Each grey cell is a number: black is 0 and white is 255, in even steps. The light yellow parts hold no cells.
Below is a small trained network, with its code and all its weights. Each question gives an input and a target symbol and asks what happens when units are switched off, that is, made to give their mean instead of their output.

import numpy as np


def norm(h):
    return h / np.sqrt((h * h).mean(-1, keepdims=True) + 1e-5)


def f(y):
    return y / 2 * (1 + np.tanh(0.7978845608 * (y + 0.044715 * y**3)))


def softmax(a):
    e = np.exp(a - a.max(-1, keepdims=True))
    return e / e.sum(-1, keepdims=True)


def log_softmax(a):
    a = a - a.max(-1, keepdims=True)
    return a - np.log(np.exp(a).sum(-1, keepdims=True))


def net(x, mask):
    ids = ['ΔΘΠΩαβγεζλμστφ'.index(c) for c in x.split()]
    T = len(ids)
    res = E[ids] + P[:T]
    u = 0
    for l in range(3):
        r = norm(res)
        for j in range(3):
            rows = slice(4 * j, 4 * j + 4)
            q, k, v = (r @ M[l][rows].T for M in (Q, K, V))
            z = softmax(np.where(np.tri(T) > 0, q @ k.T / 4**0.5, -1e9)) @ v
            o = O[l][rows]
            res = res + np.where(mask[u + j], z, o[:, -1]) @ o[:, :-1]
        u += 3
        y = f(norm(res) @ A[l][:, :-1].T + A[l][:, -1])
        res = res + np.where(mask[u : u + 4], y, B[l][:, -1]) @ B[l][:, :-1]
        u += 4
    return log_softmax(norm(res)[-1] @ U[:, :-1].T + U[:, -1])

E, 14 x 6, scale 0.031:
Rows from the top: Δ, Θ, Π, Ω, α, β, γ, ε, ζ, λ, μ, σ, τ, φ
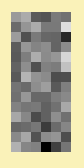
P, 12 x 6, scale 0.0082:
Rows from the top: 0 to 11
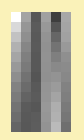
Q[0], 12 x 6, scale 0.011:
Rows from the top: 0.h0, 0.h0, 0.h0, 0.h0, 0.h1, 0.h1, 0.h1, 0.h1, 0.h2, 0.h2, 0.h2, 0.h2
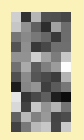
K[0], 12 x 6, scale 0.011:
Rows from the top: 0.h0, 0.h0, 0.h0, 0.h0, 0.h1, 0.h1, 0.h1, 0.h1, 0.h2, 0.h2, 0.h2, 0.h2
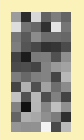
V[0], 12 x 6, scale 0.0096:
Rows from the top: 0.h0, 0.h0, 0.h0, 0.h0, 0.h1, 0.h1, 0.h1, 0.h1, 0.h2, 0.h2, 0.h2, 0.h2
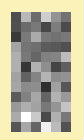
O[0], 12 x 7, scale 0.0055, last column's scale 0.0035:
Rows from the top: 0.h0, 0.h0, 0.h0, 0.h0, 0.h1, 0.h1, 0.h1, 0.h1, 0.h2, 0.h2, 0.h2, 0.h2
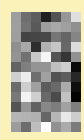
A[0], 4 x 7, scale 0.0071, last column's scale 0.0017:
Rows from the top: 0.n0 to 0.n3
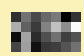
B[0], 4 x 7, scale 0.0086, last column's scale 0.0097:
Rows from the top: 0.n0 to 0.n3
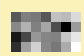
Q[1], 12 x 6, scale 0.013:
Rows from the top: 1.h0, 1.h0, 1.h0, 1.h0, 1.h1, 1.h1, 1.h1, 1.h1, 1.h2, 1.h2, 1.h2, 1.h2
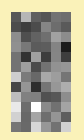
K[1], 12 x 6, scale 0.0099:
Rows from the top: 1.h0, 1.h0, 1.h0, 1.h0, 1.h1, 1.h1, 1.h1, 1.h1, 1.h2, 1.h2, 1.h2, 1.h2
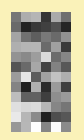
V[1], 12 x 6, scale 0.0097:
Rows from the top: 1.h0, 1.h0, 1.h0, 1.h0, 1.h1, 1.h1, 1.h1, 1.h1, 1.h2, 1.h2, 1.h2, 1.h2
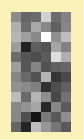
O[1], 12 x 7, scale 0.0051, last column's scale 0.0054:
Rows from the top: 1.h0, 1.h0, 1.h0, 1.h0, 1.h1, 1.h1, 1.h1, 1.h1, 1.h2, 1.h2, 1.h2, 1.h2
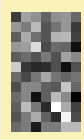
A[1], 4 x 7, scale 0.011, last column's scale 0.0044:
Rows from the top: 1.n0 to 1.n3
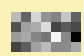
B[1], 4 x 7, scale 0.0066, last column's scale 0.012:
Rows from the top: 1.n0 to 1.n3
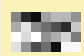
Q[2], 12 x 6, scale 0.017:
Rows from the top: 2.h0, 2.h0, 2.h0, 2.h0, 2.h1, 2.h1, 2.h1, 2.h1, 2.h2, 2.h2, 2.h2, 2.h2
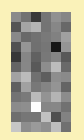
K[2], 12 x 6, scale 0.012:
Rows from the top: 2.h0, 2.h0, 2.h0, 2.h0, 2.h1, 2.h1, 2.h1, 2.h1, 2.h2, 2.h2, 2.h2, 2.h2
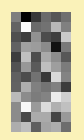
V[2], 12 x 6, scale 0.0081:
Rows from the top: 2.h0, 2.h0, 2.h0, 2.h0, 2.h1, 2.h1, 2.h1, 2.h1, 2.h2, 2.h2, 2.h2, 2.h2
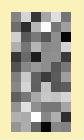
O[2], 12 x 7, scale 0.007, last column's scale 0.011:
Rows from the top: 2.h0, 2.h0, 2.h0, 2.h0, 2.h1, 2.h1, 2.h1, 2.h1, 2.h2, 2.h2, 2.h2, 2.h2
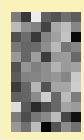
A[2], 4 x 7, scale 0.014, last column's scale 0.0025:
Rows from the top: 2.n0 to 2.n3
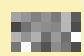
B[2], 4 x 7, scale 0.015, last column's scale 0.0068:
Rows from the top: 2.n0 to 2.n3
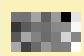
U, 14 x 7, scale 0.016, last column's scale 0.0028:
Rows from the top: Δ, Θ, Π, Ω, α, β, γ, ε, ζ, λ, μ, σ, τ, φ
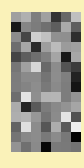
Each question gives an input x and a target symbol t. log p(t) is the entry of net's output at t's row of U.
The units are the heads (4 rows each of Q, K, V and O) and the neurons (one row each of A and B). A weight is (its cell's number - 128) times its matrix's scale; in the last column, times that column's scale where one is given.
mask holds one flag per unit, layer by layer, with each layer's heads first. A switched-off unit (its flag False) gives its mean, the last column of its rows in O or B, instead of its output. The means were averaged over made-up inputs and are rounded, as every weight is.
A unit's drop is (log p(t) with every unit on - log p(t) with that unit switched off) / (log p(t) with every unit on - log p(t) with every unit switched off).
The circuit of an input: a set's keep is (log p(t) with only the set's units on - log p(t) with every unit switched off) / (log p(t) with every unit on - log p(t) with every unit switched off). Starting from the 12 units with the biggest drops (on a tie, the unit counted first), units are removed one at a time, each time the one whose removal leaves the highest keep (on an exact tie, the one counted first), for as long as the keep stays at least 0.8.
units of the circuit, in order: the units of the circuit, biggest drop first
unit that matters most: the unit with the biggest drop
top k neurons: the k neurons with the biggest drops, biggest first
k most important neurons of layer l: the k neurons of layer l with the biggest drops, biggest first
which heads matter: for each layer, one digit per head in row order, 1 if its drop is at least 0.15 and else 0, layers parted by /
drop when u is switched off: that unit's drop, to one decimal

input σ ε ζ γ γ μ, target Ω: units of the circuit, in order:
(0.h0)
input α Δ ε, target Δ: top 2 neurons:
(2.n1, 0.n2)
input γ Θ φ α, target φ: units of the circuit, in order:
(2.h2, 0.n3, 0.n2, 2.n0)
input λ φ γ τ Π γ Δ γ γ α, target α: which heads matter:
011 / 000 / 001
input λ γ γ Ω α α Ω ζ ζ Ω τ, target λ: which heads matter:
100 / 000 / 010
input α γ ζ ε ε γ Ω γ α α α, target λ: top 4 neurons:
(1.n0, 0.n3, 0.n2, 1.n1)
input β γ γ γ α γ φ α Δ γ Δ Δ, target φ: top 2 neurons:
(1.n3, 2.n3)
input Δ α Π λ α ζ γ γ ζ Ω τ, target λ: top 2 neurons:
(2.n3, 0.n1)
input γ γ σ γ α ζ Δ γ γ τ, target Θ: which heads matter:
111 / 001 / 111
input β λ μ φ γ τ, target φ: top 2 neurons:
(0.n0, 1.n3)
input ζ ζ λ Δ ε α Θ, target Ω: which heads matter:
001 / 000 / 100
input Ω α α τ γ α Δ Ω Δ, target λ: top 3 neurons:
(2.n3, 1.n3, 0.n3)
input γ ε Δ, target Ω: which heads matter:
101 / 001 / 100
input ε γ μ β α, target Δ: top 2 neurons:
(1.n3, 0.n2)
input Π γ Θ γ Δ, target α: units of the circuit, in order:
(1.n3)
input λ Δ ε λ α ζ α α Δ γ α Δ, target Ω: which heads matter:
101 / 001 / 101
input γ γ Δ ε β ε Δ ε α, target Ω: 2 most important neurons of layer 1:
(1.n0, 1.n3)
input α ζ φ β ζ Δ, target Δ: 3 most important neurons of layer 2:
(2.n1, 2.n0, 2.n3)
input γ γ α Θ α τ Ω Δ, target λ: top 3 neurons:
(2.n3, 1.n3, 0.n1)
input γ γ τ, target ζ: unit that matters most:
0.h2
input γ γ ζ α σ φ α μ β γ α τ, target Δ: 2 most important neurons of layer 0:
(0.n1, 0.n3)
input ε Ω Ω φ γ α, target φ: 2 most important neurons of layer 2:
(2.n3, 2.n0)
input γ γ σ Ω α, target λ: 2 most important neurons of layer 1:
(1.n0, 1.n1)
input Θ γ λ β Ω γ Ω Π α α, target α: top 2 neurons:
(2.n0, 0.n2)
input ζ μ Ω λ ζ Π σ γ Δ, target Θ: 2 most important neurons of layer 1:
(1.n1, 1.n3)
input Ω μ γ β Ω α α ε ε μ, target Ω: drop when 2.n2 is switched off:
-0.1
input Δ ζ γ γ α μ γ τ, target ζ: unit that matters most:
0.h0
